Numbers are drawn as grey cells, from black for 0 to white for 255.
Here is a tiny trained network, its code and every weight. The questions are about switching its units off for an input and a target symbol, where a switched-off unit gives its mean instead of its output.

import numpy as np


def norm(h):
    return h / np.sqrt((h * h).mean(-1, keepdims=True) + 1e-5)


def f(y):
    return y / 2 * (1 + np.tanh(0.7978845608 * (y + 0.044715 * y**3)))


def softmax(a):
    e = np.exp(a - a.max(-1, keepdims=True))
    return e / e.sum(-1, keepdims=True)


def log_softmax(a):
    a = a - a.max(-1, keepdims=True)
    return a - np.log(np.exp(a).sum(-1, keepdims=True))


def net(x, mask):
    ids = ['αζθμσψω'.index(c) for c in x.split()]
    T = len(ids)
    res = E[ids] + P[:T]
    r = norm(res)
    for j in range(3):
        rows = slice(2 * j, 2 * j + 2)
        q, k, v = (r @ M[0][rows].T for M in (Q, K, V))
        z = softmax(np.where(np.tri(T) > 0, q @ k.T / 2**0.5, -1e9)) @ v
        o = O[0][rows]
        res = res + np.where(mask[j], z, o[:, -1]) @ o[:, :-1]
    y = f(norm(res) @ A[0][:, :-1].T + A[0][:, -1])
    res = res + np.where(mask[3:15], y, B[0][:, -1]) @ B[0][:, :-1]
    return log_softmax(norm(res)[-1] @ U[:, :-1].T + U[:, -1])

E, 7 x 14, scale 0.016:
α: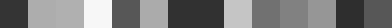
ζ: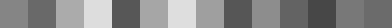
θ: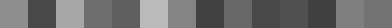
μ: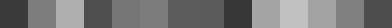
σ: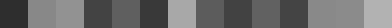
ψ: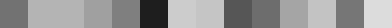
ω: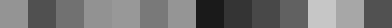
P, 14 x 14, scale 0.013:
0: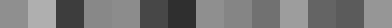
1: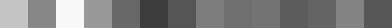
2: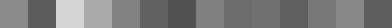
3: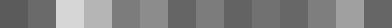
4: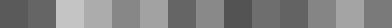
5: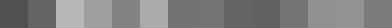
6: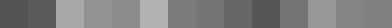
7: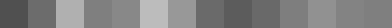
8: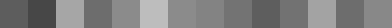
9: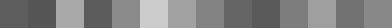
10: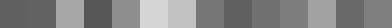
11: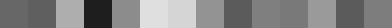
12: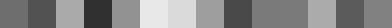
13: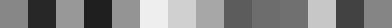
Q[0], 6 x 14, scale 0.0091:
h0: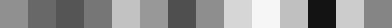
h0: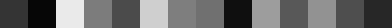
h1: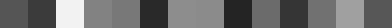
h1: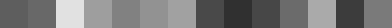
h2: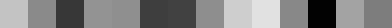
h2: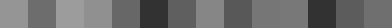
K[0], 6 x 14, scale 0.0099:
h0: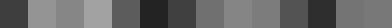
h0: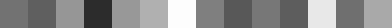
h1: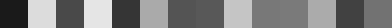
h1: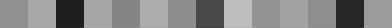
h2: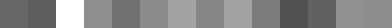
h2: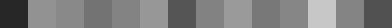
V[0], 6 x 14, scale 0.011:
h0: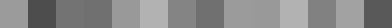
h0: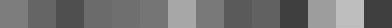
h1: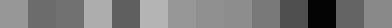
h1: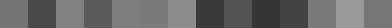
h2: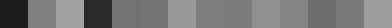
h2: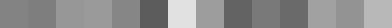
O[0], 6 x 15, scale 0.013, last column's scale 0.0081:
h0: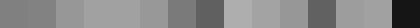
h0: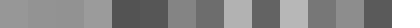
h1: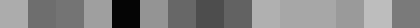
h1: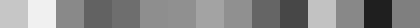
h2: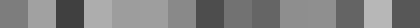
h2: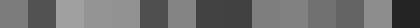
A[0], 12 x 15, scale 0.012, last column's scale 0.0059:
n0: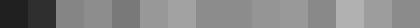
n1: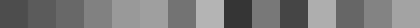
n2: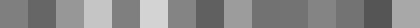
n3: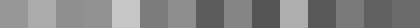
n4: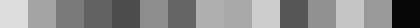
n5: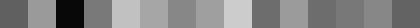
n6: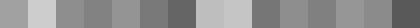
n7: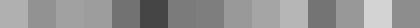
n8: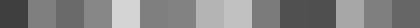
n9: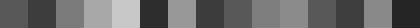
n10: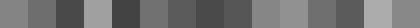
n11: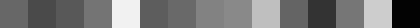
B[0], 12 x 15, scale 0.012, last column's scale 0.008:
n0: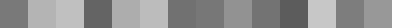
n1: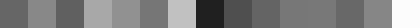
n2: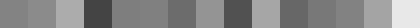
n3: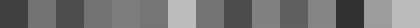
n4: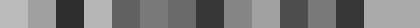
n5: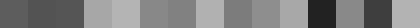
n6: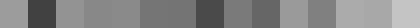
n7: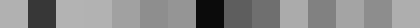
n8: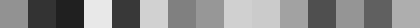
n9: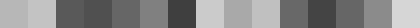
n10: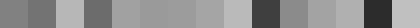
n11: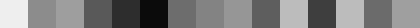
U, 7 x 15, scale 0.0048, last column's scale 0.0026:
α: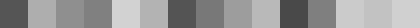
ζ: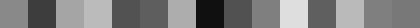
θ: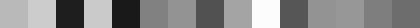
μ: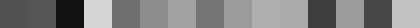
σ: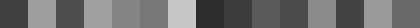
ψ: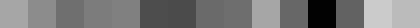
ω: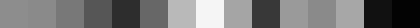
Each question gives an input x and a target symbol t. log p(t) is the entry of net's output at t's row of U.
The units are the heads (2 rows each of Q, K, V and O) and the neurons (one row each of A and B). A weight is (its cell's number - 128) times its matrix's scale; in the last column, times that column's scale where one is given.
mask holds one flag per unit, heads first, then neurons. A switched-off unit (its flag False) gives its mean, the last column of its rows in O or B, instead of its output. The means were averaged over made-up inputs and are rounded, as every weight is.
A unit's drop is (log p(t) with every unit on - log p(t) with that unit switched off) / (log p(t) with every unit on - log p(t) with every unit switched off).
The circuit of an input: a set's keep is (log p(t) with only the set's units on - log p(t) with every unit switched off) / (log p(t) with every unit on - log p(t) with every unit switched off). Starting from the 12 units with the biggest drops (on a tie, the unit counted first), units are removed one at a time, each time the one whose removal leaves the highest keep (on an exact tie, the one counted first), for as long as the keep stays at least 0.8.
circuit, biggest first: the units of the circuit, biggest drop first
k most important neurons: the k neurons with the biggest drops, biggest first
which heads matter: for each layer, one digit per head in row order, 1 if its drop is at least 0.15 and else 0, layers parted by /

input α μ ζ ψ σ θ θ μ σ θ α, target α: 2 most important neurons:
n0, n2
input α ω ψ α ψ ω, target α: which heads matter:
010
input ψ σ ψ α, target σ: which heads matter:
100
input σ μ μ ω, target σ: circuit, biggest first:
h2, n3
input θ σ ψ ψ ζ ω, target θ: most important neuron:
n4
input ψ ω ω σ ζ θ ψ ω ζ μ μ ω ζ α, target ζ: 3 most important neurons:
n7, n10, n0
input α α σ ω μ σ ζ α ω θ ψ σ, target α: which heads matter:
011
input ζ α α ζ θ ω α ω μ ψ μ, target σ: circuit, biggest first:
h0, n1
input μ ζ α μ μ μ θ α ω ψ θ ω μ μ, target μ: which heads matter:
001
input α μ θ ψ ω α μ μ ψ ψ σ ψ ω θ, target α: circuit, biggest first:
h1, n0
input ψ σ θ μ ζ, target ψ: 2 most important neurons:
n9, n11
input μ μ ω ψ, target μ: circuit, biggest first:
h1, n8
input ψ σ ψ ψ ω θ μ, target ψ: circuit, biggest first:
n9, h2
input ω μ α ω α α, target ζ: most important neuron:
n9
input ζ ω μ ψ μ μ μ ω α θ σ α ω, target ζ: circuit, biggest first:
h0, h2
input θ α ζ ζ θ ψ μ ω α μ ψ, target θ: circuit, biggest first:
h2, n4
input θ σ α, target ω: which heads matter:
100
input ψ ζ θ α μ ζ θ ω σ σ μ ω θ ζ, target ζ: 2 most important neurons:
n7, n10
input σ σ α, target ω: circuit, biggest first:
n10, h0, h1, n1
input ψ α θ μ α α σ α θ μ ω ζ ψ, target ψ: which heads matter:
001
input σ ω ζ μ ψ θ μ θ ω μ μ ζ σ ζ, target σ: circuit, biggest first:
h2
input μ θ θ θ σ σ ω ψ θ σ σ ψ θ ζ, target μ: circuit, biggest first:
h1, n8
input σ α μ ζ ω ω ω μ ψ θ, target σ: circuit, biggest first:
h0, n1
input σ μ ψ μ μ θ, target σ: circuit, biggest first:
h2, n3
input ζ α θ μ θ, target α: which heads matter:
110
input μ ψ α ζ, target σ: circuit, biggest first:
h0, n1
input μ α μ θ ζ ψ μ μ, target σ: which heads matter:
100
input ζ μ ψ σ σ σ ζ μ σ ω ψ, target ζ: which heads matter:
000
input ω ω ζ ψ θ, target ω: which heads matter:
011
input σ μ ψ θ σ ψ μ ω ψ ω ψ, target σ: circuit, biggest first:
h2
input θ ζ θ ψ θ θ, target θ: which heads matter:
010
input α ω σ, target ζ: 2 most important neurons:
n7, n9
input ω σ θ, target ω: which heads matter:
000
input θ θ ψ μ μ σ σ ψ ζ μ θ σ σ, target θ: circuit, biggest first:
h1
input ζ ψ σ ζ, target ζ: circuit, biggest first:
h1, h2, n10
